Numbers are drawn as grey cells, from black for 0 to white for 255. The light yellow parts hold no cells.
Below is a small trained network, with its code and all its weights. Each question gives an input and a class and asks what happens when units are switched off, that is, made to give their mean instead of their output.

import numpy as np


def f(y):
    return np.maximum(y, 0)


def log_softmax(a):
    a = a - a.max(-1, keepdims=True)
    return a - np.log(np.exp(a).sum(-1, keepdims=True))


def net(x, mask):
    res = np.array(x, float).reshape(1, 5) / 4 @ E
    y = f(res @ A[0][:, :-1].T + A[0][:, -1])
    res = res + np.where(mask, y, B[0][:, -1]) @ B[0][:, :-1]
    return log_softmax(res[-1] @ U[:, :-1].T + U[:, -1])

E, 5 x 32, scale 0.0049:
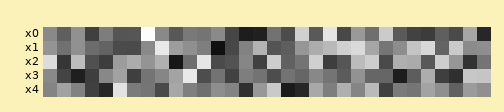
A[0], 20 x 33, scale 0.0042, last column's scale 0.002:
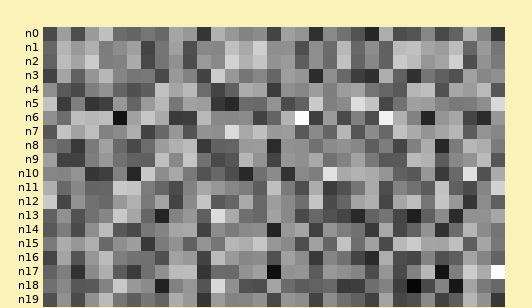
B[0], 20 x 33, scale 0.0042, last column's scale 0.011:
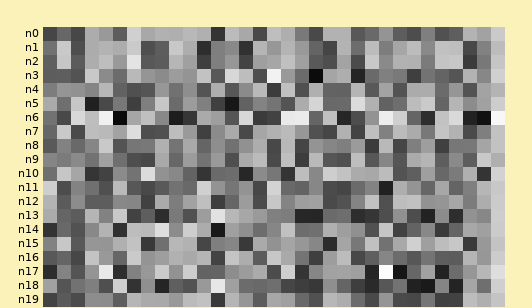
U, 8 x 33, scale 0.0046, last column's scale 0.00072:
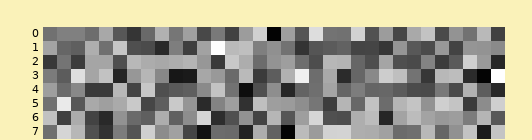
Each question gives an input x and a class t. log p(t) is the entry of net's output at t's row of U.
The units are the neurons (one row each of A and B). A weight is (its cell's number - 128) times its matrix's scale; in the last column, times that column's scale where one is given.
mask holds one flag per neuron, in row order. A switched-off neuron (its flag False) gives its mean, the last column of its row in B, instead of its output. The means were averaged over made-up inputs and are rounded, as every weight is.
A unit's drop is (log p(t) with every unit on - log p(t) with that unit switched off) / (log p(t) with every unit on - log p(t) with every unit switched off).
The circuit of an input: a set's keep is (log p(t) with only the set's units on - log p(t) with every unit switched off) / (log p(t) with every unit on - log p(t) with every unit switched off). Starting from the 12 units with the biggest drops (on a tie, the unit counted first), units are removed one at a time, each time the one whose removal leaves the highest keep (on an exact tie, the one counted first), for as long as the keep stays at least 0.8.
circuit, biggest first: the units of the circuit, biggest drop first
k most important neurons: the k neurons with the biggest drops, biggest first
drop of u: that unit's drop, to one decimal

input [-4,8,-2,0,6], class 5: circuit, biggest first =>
(n15)
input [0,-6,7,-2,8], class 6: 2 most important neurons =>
(n12 n5)
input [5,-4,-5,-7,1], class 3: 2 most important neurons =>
(n6 n17)
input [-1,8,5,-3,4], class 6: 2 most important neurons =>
(n5 n12)
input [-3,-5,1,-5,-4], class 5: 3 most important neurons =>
(n7 n2 n1)
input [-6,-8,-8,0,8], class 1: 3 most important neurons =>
(n13 n18 n10)
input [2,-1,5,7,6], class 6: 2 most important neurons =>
(n5 n11)
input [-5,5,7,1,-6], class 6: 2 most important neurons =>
(n12 n5)
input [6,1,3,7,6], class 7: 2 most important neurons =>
(n10 n5)
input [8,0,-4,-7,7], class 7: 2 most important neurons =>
(n10 n11)
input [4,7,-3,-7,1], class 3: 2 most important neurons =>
(n6 n5)
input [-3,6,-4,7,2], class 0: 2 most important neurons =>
(n4 n9)
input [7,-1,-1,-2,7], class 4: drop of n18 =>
0.2
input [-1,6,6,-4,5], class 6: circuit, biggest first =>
(n5)
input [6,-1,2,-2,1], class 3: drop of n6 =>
0.2
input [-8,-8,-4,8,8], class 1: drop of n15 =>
0.0
